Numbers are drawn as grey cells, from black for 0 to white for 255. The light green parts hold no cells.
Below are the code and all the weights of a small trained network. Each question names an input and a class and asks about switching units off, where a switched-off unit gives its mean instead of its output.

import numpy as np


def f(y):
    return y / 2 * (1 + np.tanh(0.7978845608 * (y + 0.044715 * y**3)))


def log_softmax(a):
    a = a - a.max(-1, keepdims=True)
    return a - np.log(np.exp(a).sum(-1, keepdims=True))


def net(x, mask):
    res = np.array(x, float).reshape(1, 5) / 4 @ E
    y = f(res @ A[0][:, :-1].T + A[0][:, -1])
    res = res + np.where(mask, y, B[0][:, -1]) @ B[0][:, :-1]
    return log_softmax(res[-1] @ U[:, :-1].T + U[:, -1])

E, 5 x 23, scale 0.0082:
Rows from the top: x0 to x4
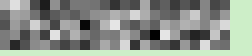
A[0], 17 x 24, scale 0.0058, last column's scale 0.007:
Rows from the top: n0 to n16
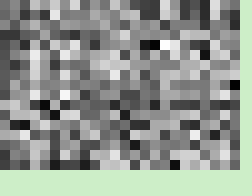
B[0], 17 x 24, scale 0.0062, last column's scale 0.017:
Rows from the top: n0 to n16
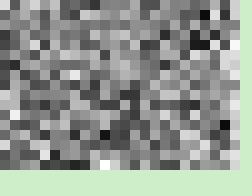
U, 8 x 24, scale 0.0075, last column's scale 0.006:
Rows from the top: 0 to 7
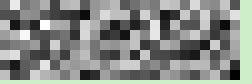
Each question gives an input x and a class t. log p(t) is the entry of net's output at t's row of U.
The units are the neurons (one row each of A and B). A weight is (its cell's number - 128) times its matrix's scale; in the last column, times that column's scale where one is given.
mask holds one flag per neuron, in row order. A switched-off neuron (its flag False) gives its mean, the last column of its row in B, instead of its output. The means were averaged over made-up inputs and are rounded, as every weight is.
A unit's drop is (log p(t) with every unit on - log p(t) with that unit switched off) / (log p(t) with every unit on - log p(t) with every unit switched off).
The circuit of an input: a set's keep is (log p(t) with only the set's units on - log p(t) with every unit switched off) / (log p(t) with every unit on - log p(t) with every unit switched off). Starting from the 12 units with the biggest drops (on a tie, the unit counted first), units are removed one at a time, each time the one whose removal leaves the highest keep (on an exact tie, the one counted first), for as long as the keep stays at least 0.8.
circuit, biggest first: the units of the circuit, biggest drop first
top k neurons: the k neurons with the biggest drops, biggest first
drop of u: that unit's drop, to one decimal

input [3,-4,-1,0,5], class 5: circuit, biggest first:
n10
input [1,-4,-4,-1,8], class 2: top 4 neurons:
n12, n4, n6, n15
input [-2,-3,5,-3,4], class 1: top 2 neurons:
n16, n6
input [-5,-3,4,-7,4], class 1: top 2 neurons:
n16, n6
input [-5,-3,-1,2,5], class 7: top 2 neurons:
n12, n13
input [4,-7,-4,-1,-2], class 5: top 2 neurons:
n10, n15
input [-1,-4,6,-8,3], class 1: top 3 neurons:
n16, n6, n3
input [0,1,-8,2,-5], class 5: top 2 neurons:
n10, n4
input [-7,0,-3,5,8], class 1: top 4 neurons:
n16, n6, n3, n5
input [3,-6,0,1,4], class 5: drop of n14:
-0.1
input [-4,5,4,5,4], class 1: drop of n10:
0.0
